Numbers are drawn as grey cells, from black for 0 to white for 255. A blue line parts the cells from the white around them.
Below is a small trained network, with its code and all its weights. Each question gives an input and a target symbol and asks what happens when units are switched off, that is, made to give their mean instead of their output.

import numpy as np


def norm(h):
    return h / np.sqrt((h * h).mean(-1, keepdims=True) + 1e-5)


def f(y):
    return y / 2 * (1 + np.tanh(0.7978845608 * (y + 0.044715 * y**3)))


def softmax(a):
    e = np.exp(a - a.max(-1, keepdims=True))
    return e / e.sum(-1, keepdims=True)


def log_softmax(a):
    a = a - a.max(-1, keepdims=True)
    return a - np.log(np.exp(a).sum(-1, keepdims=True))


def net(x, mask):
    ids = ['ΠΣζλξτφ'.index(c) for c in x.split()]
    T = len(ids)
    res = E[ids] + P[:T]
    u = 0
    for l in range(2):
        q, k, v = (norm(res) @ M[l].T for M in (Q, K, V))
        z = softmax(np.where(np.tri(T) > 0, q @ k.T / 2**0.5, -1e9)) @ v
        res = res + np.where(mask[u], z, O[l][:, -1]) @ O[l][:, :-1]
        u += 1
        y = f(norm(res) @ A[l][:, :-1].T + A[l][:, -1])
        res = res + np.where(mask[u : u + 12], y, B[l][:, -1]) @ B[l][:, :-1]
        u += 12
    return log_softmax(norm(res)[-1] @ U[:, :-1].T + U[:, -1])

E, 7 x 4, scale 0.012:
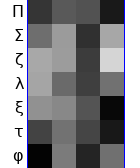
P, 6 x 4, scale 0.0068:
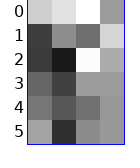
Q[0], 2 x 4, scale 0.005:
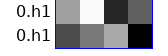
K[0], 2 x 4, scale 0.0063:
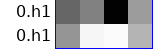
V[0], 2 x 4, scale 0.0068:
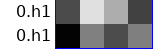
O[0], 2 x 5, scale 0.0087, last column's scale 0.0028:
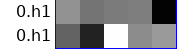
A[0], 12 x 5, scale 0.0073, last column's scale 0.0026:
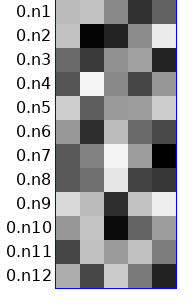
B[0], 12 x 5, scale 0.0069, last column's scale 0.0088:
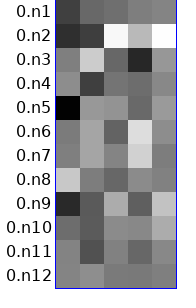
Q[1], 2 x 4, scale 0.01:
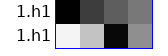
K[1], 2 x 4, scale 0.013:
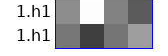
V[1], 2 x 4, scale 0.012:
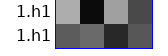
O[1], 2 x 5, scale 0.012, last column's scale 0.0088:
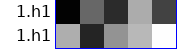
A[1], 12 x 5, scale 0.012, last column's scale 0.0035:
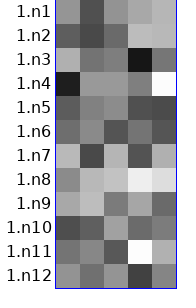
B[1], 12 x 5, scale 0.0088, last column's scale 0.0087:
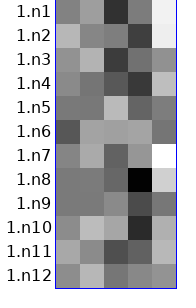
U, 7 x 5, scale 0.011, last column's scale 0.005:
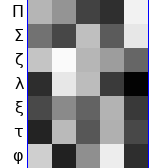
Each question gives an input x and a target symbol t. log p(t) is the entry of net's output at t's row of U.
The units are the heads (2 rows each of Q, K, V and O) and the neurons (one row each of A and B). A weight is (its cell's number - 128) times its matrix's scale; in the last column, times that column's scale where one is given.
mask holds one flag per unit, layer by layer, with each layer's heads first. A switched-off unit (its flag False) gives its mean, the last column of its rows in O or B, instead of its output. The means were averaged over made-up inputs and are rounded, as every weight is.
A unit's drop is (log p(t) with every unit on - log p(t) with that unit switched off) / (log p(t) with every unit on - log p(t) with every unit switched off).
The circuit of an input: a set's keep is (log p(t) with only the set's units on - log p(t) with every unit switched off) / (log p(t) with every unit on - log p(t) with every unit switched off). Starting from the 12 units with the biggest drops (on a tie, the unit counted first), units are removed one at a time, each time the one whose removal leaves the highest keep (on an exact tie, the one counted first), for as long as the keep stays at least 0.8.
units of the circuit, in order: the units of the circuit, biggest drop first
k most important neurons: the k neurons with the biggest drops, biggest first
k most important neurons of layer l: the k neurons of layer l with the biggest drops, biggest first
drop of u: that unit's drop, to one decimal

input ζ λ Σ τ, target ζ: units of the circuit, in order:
(1.h1, 0.h1, 1.n8)
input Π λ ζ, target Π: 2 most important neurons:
(1.n4, 1.n11)
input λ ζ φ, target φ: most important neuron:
(0.n2)
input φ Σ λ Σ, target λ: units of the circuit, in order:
(1.h1, 0.h1)
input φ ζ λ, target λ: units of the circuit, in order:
(1.h1, 0.h1)
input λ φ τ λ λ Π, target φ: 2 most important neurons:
(0.n2, 1.n8)
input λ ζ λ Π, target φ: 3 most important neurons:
(0.n2, 1.n8, 0.n9)
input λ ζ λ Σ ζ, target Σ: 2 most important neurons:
(0.n9, 1.n8)
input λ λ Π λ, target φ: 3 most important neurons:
(0.n2, 0.n9, 1.n4)
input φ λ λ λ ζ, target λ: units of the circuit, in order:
(1.h1, 0.h1, 0.n9)
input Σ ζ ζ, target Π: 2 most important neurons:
(0.n9, 0.n2)
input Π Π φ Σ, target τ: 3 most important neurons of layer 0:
(0.n2, 0.n8, 0.n3)
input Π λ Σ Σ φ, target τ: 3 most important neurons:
(0.n2, 0.n8, 0.n3)
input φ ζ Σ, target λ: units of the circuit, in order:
(1.h1)
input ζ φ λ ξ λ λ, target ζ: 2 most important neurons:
(0.n2, 1.n7)
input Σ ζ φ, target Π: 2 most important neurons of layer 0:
(0.n9, 0.n2)
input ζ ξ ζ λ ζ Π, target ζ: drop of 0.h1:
0.2
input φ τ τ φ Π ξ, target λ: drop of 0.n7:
0.2
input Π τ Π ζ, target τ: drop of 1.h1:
1.0
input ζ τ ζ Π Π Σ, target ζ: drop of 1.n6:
0.0
